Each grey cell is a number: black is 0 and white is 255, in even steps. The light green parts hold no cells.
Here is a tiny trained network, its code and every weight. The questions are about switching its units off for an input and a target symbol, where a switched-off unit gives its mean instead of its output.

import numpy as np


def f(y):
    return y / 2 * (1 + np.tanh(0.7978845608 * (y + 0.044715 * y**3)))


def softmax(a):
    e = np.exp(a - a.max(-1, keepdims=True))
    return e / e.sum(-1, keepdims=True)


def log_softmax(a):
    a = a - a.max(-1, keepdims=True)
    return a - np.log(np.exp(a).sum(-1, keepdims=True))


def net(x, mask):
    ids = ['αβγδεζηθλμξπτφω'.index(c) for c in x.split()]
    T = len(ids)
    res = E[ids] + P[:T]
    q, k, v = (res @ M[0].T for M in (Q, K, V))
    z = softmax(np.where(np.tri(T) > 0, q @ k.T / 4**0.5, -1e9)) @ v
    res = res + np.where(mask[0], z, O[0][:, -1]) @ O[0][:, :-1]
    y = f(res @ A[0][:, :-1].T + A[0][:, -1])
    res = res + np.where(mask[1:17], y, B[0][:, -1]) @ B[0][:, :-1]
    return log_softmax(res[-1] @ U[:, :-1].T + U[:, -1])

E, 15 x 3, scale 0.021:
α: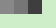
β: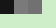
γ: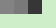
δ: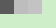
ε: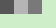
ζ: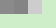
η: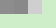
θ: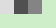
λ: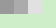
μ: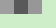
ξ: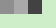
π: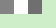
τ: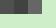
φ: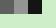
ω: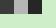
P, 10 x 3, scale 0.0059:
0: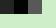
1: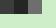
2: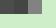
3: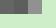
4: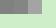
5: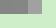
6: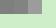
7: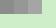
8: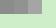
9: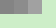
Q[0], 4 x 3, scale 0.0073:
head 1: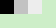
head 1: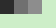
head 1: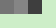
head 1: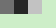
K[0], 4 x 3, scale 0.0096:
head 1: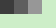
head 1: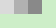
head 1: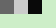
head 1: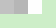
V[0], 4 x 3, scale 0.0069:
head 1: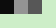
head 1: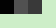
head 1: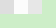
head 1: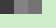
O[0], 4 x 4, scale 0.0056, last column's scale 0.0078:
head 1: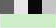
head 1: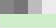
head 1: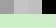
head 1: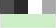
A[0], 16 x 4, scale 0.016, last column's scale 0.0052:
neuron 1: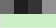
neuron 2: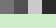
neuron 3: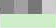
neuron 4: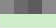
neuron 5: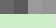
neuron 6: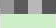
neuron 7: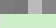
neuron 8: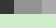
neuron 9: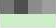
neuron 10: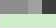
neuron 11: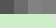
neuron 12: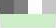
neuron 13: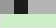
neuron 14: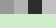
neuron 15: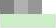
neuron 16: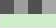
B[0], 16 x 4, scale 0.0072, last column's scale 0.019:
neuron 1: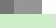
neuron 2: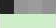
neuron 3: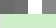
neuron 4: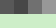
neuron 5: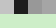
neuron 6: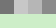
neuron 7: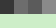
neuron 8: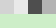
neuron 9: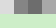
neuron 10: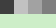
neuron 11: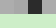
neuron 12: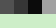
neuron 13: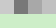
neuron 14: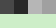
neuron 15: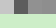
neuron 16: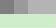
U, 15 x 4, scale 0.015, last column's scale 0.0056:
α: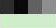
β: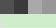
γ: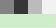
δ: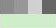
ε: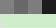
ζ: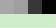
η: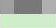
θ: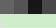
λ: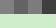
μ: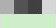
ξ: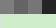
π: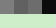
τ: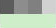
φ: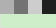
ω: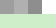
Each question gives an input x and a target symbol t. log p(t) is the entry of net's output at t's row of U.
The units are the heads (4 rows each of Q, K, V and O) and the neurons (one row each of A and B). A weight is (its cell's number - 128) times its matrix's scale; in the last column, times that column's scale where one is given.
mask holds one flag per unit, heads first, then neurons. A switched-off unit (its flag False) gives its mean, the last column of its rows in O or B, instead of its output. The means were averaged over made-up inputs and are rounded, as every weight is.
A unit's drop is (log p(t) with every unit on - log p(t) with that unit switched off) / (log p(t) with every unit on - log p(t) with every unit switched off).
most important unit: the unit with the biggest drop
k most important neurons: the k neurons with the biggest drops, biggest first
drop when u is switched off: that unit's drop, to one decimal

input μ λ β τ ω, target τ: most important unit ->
neuron 14
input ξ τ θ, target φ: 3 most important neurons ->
(neuron 13; neuron 12; neuron 6)
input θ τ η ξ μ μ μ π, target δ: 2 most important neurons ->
(neuron 3; neuron 12)
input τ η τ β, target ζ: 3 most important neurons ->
(neuron 8; neuron 11; neuron 14)
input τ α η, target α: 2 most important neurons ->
(neuron 12; neuron 7)
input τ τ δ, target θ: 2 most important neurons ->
(neuron 12; neuron 8)
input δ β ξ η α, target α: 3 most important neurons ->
(neuron 8; neuron 14; neuron 13)
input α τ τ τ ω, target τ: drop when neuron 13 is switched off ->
0.2
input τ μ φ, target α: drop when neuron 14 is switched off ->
0.8
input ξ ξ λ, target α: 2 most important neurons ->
(neuron 12; neuron 7)
